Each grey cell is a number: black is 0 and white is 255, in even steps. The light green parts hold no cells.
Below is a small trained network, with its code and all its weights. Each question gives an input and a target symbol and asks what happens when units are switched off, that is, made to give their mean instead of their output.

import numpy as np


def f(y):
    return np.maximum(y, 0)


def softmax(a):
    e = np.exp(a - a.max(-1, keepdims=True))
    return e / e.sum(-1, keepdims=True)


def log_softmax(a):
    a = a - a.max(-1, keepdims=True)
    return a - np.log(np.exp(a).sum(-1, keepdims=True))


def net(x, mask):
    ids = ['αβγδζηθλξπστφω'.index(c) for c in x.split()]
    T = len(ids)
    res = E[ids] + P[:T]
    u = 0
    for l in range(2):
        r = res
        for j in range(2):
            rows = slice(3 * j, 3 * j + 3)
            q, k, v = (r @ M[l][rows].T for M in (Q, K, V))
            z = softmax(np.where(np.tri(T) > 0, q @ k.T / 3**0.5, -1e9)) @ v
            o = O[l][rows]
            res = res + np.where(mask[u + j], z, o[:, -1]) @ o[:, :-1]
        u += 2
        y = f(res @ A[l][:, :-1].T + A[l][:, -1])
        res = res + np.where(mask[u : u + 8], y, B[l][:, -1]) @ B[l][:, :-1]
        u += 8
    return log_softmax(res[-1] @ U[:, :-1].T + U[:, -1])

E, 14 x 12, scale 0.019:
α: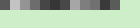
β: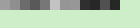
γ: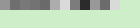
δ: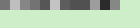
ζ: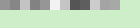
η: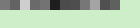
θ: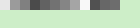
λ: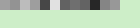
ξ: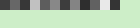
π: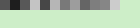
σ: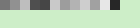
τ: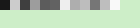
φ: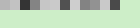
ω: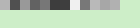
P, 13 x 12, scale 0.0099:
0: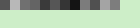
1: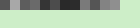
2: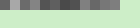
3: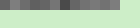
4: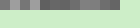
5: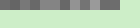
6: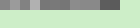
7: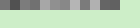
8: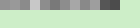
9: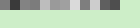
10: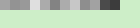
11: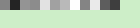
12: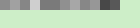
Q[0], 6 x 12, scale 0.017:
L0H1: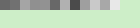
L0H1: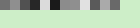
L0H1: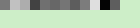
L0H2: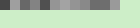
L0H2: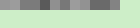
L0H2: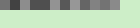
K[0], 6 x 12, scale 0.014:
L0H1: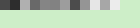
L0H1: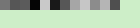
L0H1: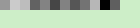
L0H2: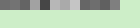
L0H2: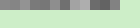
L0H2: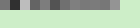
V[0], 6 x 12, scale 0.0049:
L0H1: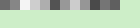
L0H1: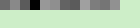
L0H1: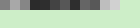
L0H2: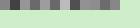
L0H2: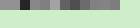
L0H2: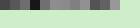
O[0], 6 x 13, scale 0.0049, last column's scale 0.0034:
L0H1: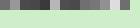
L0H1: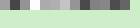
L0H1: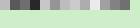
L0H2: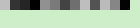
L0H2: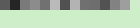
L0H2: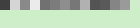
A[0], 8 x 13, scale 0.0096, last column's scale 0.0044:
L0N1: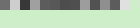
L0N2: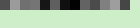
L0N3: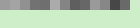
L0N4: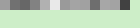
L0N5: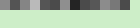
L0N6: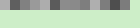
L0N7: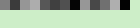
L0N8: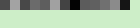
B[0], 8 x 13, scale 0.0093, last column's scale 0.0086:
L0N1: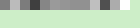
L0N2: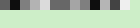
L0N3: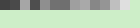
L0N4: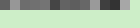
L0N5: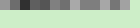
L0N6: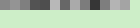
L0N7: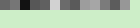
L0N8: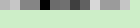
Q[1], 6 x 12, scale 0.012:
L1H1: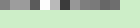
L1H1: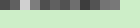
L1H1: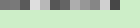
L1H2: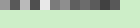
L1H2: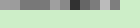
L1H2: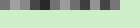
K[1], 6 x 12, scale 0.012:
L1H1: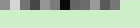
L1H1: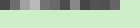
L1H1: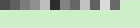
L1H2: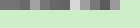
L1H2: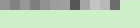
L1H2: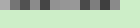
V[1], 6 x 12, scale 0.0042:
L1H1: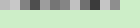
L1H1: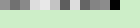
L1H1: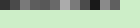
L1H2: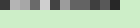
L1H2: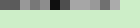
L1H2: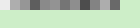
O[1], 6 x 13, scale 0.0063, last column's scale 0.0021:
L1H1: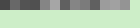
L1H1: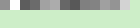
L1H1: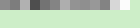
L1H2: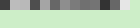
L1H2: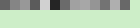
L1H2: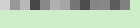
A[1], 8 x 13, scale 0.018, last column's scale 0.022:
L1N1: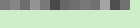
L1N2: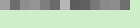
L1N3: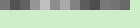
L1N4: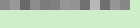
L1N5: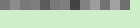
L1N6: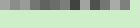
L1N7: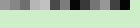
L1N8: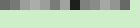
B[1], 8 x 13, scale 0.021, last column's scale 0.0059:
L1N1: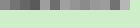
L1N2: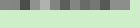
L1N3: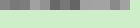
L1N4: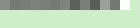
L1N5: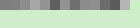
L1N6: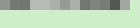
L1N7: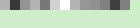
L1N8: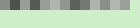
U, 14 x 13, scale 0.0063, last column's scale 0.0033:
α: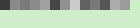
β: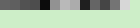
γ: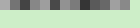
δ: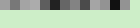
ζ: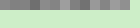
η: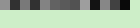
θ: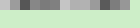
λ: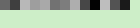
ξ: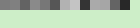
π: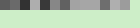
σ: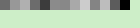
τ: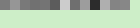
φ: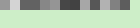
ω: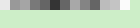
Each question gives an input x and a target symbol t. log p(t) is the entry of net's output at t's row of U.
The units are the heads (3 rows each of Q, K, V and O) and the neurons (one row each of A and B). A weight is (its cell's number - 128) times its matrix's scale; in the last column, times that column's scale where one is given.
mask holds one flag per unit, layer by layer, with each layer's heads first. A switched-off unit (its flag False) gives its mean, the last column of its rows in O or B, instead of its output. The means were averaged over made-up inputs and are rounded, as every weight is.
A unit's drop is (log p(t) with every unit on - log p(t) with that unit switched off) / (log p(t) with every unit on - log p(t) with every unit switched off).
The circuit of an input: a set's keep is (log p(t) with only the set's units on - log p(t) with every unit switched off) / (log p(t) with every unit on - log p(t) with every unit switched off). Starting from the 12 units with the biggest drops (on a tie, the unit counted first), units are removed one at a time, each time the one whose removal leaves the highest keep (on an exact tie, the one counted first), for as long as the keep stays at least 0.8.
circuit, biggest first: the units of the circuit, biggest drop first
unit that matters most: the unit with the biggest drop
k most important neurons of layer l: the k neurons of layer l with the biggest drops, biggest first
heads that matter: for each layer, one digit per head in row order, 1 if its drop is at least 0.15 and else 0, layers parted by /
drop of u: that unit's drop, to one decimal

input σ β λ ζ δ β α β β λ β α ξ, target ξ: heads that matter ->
10 / 00
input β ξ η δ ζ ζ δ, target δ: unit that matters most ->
L0N8
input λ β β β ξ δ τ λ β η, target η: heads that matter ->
11 / 00
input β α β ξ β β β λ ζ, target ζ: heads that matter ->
10 / 00
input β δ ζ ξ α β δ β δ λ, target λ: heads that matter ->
10 / 00
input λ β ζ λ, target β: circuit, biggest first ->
(L0H1; L0N2; L0N4; L1H2)
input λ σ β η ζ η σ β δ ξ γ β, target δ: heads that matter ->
00 / 10
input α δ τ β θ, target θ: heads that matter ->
00 / 00
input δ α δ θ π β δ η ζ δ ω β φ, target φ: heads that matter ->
10 / 10
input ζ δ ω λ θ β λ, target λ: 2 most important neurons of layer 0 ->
(L0N2; L0N8)
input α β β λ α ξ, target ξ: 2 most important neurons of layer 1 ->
(L1N1; L1N4)
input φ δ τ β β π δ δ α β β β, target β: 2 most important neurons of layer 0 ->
(L0N2; L0N8)
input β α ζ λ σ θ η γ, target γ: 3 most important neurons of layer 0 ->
(L0N2; L0N3; L0N1)
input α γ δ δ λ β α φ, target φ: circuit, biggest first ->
(L1H1)
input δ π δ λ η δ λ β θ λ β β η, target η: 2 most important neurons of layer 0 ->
(L0N2; L0N7)
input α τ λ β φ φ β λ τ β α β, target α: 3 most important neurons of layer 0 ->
(L0N2; L0N8; L0N3)
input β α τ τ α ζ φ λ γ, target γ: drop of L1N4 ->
0.1
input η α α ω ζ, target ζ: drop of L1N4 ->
0.0
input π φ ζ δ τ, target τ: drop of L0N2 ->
0.2
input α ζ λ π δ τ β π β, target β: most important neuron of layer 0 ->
(L0N8)
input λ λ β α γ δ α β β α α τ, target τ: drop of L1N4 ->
1.0
